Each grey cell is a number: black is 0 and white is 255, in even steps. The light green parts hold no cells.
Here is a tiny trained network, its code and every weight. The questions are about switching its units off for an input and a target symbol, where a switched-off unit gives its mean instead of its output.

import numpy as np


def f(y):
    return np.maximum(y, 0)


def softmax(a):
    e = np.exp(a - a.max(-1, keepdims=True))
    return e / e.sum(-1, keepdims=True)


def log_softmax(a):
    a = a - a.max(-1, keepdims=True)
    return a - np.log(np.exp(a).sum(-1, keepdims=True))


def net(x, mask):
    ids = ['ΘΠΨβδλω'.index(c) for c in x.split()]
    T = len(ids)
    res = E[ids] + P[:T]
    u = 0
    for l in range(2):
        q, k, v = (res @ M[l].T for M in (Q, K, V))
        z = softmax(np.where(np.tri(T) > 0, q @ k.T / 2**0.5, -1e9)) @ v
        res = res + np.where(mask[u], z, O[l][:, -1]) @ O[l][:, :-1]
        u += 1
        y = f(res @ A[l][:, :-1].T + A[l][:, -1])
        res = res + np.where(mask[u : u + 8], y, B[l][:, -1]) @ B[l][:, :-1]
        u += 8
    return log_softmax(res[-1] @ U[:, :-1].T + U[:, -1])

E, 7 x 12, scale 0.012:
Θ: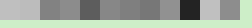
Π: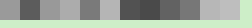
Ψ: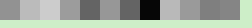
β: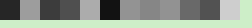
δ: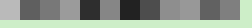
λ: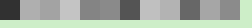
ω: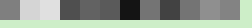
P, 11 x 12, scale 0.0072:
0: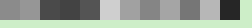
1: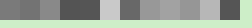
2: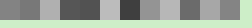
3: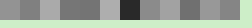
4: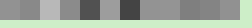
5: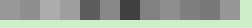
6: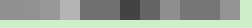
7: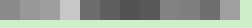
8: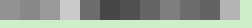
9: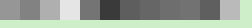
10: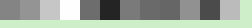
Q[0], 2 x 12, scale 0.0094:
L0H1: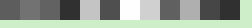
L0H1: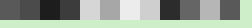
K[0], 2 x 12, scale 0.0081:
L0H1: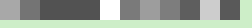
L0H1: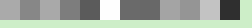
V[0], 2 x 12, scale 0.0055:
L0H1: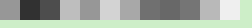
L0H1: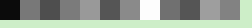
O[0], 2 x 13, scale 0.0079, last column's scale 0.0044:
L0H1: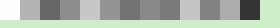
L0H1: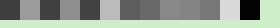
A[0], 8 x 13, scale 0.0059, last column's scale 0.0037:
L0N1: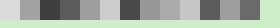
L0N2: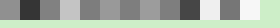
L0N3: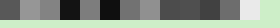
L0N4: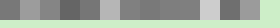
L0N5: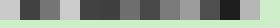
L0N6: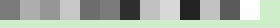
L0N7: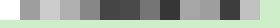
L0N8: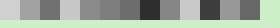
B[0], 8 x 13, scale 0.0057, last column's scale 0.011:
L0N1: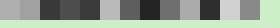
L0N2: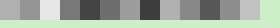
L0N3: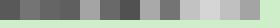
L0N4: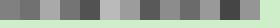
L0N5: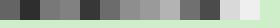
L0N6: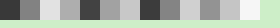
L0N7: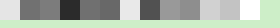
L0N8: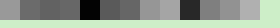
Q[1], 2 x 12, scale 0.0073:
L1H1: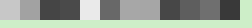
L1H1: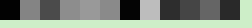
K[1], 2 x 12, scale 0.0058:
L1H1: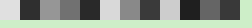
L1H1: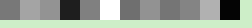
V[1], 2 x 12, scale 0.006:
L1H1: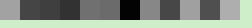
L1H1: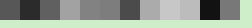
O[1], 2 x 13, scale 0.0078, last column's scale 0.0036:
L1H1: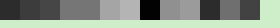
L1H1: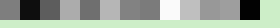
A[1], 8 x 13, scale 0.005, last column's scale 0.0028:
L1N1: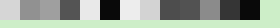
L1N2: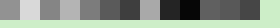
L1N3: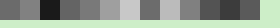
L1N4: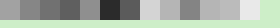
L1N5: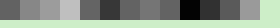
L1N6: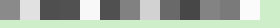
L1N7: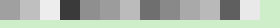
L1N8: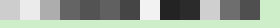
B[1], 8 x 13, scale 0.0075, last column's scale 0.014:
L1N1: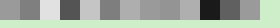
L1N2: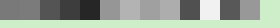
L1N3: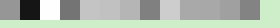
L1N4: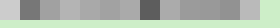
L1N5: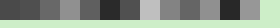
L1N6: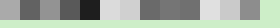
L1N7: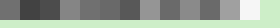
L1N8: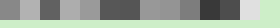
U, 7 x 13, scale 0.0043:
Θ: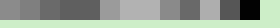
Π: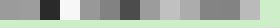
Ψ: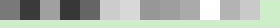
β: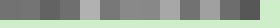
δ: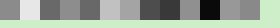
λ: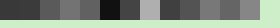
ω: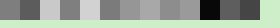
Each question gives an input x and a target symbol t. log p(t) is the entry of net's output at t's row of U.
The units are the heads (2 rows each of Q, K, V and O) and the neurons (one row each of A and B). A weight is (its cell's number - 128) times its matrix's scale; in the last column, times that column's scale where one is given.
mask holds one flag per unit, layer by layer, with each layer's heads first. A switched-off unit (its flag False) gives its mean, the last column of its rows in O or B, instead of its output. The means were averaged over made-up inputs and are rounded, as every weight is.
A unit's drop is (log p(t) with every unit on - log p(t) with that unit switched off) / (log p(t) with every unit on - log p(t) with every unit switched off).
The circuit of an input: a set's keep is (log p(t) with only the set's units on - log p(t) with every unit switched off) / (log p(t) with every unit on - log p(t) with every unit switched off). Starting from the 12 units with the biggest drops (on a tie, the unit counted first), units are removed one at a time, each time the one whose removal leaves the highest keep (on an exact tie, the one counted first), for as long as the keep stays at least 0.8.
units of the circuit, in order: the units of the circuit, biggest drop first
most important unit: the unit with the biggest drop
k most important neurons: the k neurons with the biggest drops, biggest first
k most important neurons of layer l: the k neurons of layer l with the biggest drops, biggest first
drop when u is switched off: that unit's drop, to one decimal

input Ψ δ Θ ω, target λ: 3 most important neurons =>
(L1N8; L1N7; L0N5)
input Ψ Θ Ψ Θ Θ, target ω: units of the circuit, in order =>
(L1N1; L1H1; L0H1)
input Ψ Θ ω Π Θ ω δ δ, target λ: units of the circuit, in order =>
(L0N3; L1H1; L1N5; L0N5)
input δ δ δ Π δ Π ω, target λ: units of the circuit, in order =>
(L0H1; L1N5)
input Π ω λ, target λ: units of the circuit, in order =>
(L0N3; L1H1; L1N5; L0N7)
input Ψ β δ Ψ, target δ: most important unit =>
L0H1
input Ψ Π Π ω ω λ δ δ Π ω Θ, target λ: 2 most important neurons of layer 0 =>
(L0N3; L0N7)
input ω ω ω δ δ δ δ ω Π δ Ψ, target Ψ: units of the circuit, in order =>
(L0N7; L1N8)
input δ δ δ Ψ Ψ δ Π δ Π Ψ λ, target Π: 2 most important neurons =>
(L0N5; L1N8)
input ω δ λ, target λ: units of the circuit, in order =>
(L0N3; L1H1; L0N7; L1N5)
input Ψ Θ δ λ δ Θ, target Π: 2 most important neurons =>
(L0N6; L1N8)
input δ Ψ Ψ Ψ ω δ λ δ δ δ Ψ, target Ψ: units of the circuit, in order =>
(L1N8; L0N7)
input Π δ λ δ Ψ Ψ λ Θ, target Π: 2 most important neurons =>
(L1N8; L0N7)
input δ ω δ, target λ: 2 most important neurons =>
(L1N5; L0N5)
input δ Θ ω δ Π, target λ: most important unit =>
L0N3
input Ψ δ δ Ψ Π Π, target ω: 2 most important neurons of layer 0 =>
(L0N7; L0N2)
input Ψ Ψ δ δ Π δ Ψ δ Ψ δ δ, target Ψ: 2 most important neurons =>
(L0N5; L1N8)
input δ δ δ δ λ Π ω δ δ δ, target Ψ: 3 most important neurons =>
(L0N7; L0N5; L1N8)
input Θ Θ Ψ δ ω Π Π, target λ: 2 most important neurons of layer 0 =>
(L0N3; L0N5)
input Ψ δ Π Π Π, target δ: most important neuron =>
(L0N1)
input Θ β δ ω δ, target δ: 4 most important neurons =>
(L0N5; L0N1; L1N7; L1N2)
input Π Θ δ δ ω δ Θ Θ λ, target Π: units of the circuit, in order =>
(L1H1; L0N5; L1N8; L1N4)
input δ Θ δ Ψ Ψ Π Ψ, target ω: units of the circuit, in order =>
(L1H1; L0H1; L1N1; L0N7)
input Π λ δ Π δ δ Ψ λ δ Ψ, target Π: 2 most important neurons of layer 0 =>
(L0N6; L0N8)
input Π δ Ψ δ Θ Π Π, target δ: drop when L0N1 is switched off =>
0.2
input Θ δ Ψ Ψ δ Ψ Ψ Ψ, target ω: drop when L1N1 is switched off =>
0.6
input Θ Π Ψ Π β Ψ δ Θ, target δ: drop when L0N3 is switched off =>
0.2
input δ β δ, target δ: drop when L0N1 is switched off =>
0.2
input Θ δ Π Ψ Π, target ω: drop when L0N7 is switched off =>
0.1
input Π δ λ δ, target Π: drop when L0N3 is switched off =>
0.0
